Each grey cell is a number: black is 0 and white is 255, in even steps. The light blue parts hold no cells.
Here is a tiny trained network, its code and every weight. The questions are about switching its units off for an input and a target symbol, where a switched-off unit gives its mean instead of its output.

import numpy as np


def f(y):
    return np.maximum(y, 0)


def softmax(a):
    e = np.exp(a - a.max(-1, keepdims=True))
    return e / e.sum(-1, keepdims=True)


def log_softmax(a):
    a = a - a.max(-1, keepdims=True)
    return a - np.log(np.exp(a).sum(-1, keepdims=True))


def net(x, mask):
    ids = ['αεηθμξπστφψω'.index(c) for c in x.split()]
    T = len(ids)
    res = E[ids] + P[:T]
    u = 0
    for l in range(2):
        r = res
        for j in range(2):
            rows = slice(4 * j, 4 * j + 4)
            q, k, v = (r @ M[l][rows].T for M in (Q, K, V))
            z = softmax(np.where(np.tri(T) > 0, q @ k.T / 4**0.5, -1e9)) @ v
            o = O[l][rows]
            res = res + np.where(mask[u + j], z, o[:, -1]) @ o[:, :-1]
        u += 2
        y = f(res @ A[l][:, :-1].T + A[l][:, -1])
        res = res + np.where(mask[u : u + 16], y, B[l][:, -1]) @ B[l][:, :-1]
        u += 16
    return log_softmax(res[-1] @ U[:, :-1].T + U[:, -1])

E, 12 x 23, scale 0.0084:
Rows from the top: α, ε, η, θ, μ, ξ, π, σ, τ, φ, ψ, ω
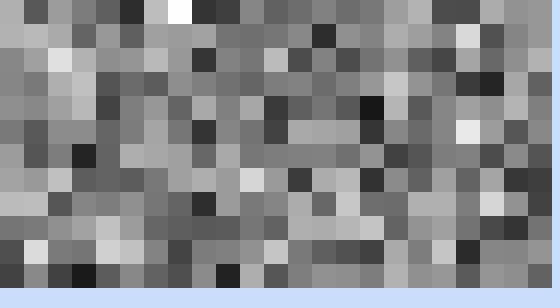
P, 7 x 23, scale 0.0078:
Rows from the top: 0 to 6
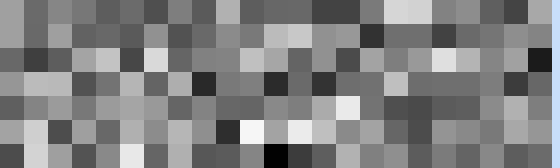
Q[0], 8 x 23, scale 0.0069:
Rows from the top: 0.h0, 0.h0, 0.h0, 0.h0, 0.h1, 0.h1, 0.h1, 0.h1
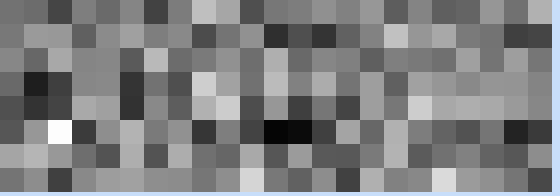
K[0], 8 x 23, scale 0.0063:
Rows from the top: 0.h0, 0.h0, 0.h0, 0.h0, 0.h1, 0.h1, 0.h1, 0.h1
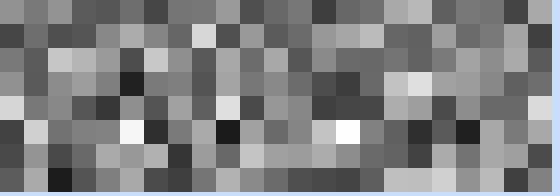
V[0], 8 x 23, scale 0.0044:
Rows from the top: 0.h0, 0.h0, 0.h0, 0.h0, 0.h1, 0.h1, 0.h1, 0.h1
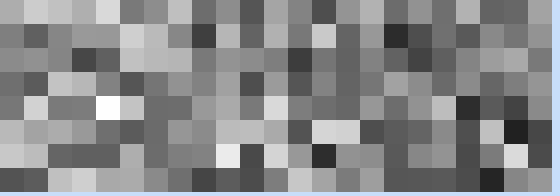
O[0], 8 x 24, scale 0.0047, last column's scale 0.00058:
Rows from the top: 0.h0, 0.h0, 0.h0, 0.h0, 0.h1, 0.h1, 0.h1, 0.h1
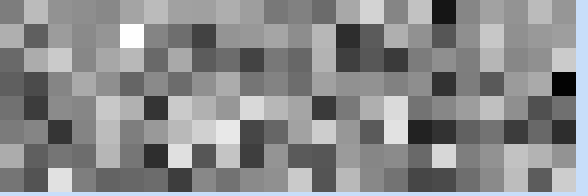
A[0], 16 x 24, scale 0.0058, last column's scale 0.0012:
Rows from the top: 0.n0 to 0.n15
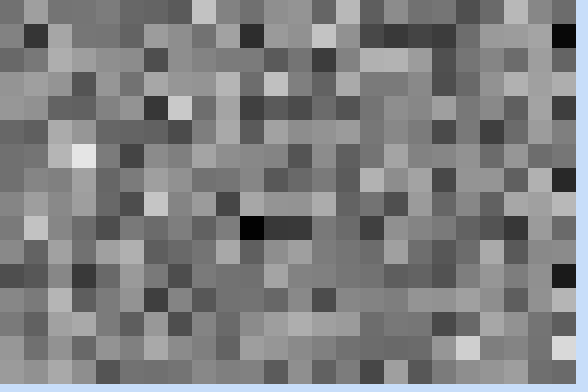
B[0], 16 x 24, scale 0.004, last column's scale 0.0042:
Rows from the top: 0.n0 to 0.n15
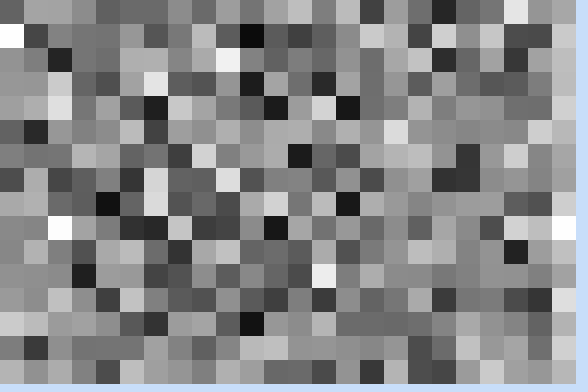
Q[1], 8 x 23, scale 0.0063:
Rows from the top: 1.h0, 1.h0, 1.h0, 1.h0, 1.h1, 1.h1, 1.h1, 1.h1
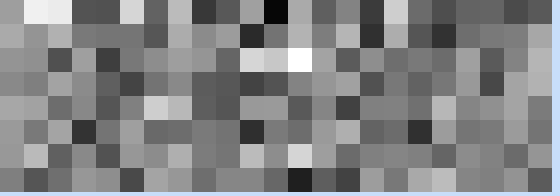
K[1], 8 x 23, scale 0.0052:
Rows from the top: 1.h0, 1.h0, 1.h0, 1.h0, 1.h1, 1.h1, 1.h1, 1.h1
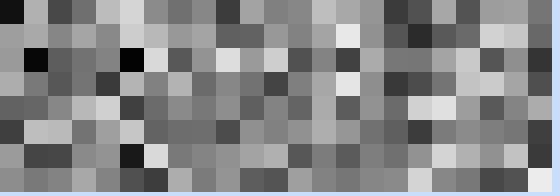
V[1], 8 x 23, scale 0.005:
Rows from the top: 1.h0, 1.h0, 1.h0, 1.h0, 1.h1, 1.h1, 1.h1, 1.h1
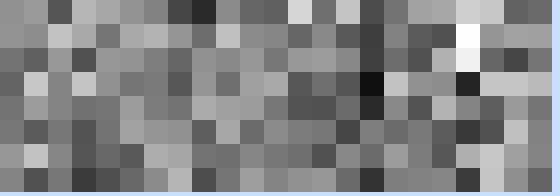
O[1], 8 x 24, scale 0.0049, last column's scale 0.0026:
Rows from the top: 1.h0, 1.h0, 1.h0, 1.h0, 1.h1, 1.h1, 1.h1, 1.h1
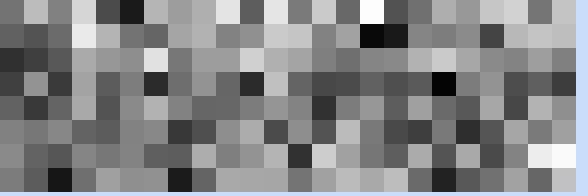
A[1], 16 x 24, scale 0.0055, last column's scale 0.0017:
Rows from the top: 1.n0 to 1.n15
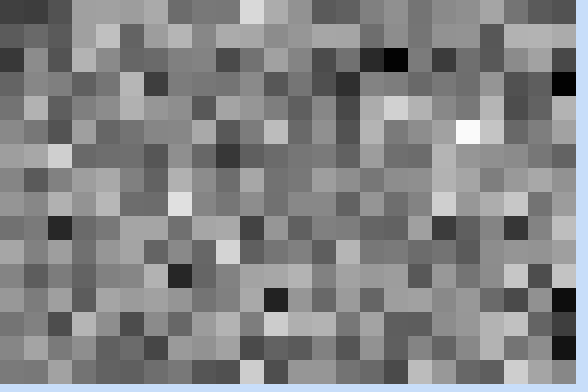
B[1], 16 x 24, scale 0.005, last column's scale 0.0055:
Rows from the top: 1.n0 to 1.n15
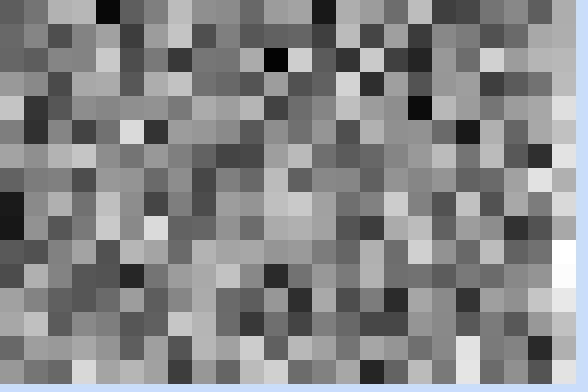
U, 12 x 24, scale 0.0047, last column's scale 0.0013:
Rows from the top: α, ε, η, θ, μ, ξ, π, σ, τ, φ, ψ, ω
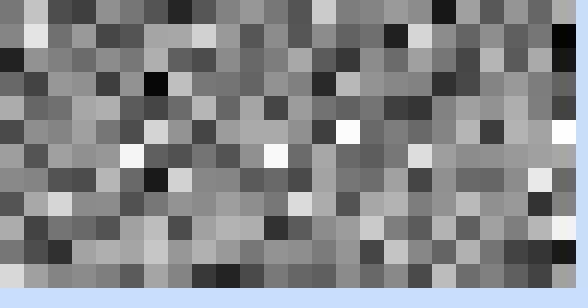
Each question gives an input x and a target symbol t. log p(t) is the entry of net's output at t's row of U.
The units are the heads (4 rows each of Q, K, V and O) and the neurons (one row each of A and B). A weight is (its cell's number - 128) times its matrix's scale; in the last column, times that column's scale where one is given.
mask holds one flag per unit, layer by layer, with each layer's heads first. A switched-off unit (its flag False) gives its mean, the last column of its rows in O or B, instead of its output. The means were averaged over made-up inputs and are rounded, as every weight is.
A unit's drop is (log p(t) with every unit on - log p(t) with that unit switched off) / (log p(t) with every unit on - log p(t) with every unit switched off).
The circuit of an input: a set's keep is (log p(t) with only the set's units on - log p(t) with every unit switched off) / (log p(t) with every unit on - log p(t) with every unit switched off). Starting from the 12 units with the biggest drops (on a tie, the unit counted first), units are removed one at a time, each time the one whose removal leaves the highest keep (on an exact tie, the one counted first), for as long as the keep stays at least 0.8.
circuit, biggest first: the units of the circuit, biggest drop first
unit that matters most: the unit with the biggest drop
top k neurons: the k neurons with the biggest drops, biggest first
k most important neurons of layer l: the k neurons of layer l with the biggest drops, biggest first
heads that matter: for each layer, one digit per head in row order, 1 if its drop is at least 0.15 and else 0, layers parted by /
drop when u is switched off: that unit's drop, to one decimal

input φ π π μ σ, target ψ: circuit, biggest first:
[0.h1 1.n9 1.h0]
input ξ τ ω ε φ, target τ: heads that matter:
01 / 11
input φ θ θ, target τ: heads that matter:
00 / 11
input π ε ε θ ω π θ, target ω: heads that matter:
10 / 10
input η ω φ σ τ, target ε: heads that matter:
00 / 10
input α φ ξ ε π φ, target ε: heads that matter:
01 / 10
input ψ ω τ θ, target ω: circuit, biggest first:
[0.h0 1.n6 0.h1 0.n9]
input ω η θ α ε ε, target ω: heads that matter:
00 / 11
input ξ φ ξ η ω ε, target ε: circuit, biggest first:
[0.h1 1.h0 1.n13 0.n8]
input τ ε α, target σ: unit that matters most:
0.h1
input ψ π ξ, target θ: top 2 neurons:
[1.n0 1.n5]
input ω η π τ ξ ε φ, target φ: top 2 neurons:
[1.n4 0.n2]
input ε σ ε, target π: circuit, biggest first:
[1.h1 0.h1 1.n5 1.n11]
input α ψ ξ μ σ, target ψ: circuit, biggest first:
[0.h1 1.n9 1.h0]
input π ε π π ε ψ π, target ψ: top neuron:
[1.n3]
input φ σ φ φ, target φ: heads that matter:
00 / 10
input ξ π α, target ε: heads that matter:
01 / 10
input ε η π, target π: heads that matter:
11 / 01
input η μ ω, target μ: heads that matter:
10 / 10
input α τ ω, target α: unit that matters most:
1.h1
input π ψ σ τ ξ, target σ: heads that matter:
00 / 10
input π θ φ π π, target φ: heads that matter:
00 / 11
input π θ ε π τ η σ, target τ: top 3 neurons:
[0.n4 0.n9 1.n14]
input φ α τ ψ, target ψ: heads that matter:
01 / 10
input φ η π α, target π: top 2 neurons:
[1.n15 1.n12]
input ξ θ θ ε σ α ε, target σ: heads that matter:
01 / 00
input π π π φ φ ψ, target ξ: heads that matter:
00 / 10
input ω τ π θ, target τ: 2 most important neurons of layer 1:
[1.n14 1.n8]
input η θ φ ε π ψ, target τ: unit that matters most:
1.h1
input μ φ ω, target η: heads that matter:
01 / 11
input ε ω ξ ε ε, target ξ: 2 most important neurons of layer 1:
[1.n12 1.n5]
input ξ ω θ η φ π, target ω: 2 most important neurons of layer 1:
[1.n3 1.n6]
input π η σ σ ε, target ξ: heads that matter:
00 / 10
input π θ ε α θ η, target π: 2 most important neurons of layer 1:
[1.n5 1.n11]
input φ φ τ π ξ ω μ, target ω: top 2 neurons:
[1.n6 1.n3]
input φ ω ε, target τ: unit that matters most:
1.h1
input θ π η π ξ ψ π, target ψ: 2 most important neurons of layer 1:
[1.n3 1.n9]
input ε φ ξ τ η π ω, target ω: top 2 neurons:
[1.n6 1.n3]
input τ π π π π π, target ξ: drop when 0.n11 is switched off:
0.0
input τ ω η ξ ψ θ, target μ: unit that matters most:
1.h0
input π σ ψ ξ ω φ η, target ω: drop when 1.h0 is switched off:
0.4
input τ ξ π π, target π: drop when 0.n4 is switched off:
0.1
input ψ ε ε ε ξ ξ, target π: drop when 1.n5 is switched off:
0.2
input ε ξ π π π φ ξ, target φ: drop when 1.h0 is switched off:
0.4
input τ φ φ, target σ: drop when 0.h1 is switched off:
0.3
